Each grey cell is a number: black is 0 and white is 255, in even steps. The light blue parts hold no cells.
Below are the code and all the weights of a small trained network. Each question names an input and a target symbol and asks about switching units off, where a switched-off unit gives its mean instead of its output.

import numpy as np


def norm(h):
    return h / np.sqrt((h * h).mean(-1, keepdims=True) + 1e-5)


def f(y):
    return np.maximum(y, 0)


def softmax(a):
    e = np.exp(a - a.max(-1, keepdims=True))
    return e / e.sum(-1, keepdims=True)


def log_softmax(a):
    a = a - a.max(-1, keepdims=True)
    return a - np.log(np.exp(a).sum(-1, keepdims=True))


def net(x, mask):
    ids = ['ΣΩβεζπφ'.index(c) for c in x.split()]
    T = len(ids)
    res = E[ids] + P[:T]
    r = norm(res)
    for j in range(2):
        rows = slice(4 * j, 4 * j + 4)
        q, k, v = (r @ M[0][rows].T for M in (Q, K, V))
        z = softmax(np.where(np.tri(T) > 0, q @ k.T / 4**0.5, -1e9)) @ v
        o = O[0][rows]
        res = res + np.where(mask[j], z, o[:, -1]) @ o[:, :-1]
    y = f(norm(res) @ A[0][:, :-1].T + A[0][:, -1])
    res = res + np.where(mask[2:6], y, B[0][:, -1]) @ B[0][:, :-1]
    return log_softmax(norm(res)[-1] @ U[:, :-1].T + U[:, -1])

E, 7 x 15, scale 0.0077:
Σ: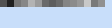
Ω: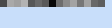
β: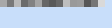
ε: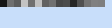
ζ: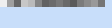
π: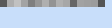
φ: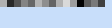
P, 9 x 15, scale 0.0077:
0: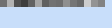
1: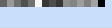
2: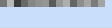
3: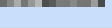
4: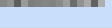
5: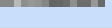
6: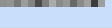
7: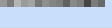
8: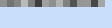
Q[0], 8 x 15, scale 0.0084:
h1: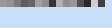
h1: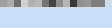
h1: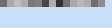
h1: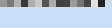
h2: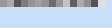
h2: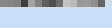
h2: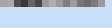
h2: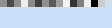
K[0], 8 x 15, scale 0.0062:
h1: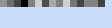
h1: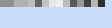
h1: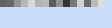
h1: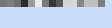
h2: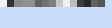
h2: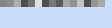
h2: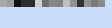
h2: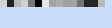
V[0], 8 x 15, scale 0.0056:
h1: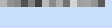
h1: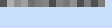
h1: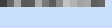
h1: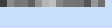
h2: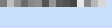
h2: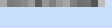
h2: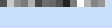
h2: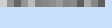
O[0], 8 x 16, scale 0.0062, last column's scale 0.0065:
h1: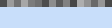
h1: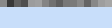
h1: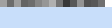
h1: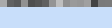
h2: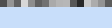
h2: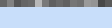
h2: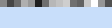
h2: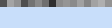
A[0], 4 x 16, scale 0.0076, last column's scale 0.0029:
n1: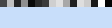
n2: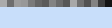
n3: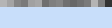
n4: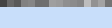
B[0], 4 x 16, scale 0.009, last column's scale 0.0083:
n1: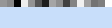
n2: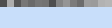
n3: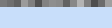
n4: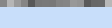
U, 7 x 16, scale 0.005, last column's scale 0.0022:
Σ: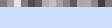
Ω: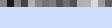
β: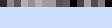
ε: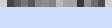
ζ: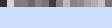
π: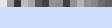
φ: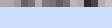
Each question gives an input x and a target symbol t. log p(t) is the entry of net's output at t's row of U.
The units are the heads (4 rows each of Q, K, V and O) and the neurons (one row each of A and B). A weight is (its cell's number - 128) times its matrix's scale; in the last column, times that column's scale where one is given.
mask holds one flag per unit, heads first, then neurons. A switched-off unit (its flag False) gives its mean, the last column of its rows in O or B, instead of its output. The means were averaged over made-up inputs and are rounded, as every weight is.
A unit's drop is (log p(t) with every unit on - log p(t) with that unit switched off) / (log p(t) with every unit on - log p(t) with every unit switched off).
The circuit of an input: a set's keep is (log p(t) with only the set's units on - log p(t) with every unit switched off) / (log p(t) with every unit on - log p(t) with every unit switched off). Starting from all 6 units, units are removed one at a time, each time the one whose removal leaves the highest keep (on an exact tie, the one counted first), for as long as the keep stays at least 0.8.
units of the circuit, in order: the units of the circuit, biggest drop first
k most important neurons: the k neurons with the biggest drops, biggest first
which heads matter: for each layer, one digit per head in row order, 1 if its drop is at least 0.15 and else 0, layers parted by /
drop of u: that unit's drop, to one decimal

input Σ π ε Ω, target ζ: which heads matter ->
01
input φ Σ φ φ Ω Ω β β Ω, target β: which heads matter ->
11
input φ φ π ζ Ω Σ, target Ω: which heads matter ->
01
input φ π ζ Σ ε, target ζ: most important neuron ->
[n1]
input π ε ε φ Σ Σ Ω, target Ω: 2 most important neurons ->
[n1, n4]
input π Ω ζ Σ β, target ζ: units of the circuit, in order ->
[h1, n1]
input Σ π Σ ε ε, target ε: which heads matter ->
10
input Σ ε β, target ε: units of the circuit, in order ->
[h1, n1, h2]
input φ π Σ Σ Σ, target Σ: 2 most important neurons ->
[n1, n4]
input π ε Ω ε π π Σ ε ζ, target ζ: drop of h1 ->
0.8
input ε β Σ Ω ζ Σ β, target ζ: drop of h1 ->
1.1
